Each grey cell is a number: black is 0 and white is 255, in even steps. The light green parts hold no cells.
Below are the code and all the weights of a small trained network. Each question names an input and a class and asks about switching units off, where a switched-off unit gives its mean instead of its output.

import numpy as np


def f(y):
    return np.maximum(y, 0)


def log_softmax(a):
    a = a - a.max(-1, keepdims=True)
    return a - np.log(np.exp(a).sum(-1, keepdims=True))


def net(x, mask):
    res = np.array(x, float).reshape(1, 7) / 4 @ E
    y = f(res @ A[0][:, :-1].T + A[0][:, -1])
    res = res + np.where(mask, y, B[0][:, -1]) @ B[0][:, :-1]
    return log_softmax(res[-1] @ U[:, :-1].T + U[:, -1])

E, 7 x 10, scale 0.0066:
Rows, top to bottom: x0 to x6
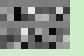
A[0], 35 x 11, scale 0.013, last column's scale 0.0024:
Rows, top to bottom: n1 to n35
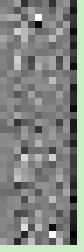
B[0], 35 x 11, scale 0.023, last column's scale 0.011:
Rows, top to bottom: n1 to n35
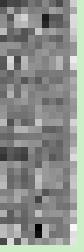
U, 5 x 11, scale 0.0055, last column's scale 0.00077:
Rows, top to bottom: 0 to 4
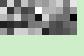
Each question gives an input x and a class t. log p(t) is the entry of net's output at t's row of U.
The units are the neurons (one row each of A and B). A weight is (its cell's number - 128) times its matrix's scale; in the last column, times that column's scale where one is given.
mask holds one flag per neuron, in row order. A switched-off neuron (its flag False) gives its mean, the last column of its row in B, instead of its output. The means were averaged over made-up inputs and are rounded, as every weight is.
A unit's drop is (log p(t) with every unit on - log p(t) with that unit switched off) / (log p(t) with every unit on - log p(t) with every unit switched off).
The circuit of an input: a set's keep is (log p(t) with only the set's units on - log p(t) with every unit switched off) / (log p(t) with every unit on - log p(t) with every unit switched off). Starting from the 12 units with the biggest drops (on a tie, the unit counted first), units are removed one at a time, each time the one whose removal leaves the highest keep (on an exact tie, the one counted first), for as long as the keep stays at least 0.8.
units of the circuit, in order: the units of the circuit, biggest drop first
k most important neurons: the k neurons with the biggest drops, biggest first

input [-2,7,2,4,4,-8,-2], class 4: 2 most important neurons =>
n3, n9
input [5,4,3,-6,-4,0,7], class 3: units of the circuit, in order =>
n1
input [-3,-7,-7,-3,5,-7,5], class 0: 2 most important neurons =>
n9, n10
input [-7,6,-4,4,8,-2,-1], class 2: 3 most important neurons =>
n33, n9, n10
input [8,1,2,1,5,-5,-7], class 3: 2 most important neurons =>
n23, n34
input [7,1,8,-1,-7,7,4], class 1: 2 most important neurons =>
n18, n27
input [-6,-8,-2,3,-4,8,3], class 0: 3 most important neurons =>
n9, n10, n3
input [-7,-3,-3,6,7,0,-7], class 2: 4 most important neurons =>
n33, n1, n22, n24
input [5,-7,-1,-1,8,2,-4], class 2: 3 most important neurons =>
n33, n35, n24
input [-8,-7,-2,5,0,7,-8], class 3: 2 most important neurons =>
n23, n6
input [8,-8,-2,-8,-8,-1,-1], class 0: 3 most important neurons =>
n9, n10, n33
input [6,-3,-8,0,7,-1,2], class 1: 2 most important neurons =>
n5, n26
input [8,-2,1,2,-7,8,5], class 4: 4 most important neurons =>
n4, n33, n19, n28
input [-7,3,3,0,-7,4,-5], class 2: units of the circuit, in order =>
n34
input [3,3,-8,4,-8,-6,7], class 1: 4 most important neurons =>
n5, n26, n33, n25
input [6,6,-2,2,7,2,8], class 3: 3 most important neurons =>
n1, n22, n34
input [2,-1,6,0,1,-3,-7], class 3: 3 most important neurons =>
n23, n6, n5
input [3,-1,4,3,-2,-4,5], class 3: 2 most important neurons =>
n1, n22
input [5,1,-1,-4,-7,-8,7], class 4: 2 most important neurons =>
n3, n33
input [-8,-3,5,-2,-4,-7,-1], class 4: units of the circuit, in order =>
n3
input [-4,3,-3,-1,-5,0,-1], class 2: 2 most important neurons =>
n34, n9
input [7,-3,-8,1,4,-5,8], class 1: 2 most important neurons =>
n5, n26
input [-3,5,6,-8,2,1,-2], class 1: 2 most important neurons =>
n18, n9
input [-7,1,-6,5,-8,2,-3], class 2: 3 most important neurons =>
n34, n29, n18
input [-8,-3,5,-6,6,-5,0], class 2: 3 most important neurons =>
n33, n4, n5
